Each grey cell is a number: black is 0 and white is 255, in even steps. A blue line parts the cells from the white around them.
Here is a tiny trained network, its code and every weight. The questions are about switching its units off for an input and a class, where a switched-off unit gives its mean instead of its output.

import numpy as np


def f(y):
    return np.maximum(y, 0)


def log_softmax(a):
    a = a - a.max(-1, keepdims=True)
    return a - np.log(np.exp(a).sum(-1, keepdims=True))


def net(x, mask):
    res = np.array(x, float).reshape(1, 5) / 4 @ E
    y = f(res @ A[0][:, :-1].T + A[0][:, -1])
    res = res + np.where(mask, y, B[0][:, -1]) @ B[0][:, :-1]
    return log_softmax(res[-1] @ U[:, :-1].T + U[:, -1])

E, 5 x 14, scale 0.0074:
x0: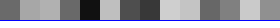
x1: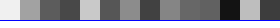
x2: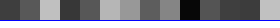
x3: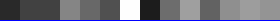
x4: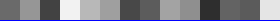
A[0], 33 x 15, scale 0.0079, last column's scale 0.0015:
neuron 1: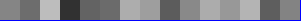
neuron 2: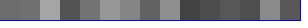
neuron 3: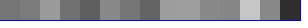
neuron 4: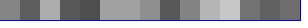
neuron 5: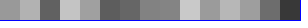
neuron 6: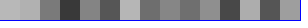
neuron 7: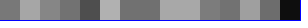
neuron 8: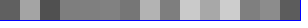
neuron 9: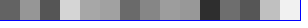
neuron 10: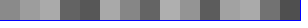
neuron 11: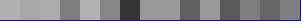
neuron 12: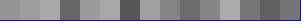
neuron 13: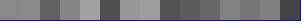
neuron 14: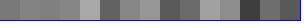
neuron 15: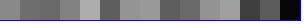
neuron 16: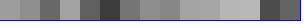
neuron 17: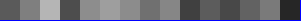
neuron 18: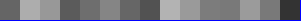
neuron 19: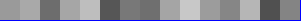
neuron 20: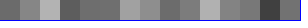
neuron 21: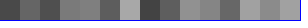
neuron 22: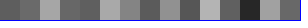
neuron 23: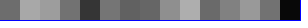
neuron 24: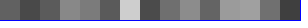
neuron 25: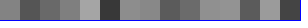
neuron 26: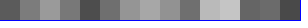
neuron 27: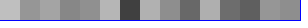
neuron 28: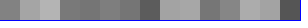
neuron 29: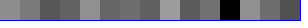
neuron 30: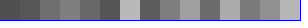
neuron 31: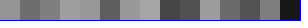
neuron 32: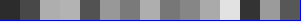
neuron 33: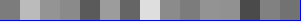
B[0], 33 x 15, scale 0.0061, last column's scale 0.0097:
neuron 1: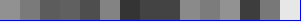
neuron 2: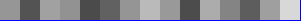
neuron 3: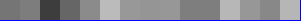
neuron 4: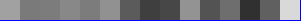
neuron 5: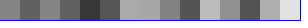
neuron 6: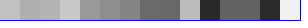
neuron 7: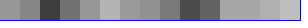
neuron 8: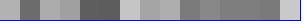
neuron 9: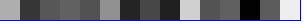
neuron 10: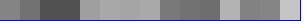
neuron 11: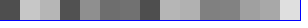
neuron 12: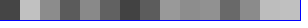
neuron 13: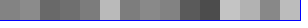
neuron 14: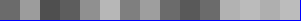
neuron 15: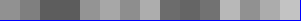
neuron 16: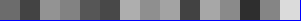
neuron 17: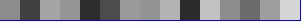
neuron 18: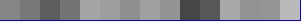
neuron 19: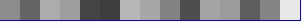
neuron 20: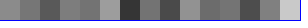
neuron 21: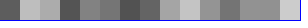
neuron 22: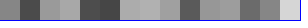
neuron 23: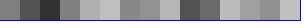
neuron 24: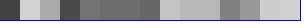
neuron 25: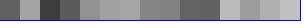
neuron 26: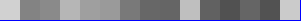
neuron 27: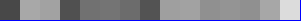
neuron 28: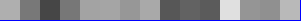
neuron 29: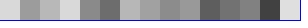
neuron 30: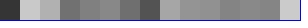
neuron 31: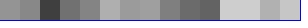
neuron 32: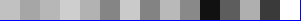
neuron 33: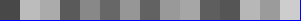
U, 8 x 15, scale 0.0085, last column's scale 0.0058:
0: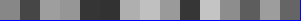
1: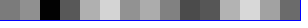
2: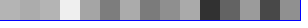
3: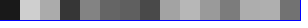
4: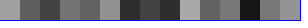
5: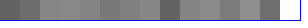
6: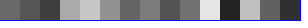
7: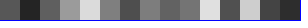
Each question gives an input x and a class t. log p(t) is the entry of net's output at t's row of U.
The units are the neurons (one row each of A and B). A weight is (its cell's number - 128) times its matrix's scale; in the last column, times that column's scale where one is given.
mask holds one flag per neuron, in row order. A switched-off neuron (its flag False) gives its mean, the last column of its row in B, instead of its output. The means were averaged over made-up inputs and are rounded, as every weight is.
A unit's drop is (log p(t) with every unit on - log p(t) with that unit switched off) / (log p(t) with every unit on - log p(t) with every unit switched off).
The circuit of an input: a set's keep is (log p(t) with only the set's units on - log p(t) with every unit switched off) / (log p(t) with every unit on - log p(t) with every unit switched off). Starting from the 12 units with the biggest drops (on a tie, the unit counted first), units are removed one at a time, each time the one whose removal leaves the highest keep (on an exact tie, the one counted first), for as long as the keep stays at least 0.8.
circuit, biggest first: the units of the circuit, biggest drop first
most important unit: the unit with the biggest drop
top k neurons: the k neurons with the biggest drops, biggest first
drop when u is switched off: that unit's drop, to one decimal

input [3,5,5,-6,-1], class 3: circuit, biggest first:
[neuron 11]
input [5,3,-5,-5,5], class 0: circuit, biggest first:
[neuron 19; neuron 5]
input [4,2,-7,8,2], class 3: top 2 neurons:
[neuron 24; neuron 21]
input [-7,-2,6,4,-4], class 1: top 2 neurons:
[neuron 31; neuron 25]
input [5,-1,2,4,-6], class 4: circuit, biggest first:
[neuron 1; neuron 4]
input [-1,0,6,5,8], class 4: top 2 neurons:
[neuron 9; neuron 19]
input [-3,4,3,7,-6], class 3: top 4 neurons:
[neuron 24; neuron 9; neuron 21; neuron 30]
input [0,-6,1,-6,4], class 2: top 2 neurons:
[neuron 32; neuron 24]
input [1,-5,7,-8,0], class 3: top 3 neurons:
[neuron 33; neuron 27; neuron 12]
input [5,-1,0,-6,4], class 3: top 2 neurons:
[neuron 27; neuron 11]
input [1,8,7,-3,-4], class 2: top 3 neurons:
[neuron 6; neuron 29; neuron 5]
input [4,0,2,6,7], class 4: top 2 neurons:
[neuron 9; neuron 11]
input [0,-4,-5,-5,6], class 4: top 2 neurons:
[neuron 9; neuron 17]
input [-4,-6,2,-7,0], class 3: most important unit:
neuron 27
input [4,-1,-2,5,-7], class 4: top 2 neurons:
[neuron 1; neuron 4]
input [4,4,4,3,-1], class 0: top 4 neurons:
[neuron 32; neuron 17; neuron 2; neuron 26]
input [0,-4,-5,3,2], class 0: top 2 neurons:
[neuron 5; neuron 6]
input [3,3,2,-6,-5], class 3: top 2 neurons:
[neuron 11; neuron 9]
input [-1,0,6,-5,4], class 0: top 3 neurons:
[neuron 17; neuron 2; neuron 22]
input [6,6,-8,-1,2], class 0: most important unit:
neuron 19
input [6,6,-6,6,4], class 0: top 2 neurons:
[neuron 19; neuron 5]
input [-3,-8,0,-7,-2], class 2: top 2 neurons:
[neuron 32; neuron 26]
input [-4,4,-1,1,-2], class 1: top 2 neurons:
[neuron 32; neuron 26]
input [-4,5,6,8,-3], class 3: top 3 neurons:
[neuron 24; neuron 21; neuron 30]
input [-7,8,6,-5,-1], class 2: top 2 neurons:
[neuron 29; neuron 6]
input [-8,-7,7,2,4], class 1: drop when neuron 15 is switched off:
0.2
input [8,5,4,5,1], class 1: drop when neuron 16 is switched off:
0.0
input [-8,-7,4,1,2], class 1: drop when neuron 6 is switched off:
0.1
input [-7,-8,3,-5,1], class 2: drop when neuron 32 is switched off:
1.2
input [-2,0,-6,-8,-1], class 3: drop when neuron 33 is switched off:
0.1
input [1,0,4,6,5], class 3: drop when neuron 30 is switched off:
0.4
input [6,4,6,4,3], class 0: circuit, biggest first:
[neuron 2]
